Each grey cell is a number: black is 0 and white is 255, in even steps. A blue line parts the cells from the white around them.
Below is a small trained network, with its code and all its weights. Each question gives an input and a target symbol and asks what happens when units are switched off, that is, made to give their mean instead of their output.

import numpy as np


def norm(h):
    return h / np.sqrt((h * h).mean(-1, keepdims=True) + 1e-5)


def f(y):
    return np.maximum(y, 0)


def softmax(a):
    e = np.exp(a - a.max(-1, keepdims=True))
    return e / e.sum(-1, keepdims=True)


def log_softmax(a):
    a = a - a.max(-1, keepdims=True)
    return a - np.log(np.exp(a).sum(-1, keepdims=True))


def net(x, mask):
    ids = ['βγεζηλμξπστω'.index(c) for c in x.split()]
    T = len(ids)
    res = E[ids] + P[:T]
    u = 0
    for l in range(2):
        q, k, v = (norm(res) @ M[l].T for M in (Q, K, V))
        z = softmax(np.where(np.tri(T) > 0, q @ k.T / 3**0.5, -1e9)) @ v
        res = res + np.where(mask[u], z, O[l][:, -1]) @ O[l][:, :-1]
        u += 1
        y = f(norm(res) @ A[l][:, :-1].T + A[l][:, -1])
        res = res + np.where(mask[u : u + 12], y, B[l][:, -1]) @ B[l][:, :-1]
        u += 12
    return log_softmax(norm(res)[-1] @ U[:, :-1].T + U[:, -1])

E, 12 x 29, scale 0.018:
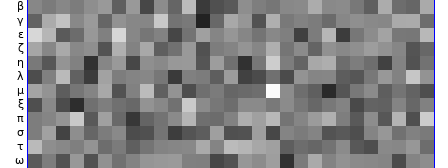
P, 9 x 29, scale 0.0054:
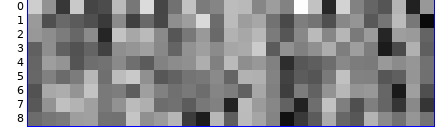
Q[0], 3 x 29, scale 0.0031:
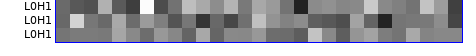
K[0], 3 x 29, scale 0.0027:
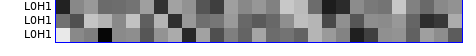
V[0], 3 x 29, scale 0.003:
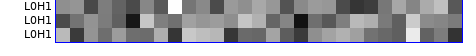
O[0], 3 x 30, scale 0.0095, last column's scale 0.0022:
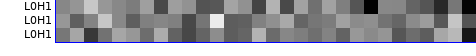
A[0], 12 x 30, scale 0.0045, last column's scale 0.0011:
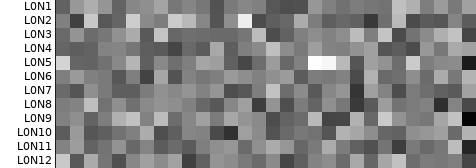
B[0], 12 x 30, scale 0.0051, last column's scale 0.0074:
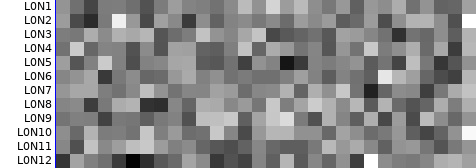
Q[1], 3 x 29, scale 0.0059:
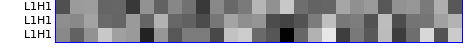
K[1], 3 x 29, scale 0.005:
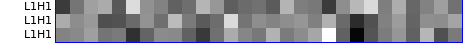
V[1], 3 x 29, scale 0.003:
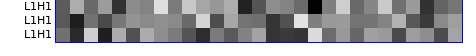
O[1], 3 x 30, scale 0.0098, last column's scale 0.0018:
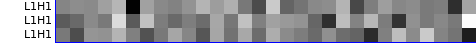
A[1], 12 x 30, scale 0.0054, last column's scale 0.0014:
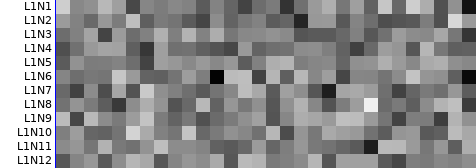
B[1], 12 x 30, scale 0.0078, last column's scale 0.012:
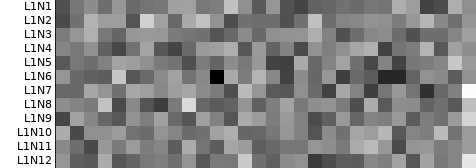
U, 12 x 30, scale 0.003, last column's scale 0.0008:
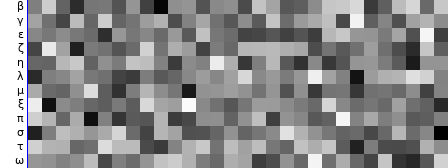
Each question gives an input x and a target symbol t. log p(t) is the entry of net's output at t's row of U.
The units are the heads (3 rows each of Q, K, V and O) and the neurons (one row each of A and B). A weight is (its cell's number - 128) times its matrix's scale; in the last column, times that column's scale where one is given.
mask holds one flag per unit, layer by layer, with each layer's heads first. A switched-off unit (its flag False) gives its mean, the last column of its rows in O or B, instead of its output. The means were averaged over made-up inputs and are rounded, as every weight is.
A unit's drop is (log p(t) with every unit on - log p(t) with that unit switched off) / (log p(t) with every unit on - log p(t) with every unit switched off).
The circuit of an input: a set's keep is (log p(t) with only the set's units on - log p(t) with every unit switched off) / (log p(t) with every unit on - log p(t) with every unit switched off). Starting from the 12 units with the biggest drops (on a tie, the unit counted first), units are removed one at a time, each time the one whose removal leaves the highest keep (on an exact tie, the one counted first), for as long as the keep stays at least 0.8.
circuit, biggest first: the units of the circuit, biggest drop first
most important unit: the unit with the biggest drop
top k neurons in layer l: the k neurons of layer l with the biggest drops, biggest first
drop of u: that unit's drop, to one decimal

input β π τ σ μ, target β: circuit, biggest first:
(L0H1)
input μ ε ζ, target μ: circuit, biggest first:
(L0H1; L1N6; L0N2)
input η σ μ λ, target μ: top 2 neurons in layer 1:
(L1N6; L1N9)
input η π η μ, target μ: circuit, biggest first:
(L1N6; L0N2)
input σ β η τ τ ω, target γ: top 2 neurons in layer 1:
(L1N11; L1N5)
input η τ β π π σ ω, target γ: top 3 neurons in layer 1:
(L1N5; L1N11; L1N9)
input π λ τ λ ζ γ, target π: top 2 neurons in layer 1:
(L1N7; L1N8)
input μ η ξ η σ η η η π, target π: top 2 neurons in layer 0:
(L0N4; L0N10)
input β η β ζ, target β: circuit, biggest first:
(L0H1; L1H1; L1N7)
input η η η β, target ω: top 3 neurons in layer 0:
(L0N5; L0N3; L0N2)
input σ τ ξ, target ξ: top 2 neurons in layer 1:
(L1N10; L1N2)
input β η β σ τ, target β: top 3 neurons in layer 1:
(L1N7; L1N8; L1N5)
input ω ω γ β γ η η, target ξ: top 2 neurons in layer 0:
(L0N3; L0N5)
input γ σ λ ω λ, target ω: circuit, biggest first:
(L1H1)
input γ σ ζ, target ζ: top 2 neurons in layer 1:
(L1N12; L1N7)
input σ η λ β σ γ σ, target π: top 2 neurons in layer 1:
(L1N7; L1N11)
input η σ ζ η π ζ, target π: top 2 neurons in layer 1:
(L1N8; L1N7)
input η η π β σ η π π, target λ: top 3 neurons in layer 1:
(L1N5; L1N7; L1N12)
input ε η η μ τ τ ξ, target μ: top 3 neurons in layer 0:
(L0N10; L0N2; L0N8)
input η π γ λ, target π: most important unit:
L0H1
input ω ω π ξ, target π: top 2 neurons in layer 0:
(L0N7; L0N4)
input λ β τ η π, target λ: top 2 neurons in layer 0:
(L0N3; L0N4)
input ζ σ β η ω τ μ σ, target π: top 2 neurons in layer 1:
(L1N11; L1N7)
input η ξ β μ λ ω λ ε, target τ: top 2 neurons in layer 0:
(L0N3; L0N9)
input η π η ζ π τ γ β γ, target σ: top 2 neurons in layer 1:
(L1N3; L1N5)
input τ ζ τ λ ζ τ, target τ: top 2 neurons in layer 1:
(L1N12; L1N8)
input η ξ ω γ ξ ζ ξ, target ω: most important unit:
L1H1
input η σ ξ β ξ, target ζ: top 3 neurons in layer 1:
(L1N3; L1N12; L1N7)
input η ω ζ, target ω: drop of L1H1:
0.5
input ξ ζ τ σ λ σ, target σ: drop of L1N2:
1.2
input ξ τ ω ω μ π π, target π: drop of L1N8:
0.2
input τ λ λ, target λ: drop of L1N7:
0.2
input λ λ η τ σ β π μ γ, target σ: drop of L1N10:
0.0
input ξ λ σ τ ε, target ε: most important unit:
L0H1
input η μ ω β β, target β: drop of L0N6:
0.1
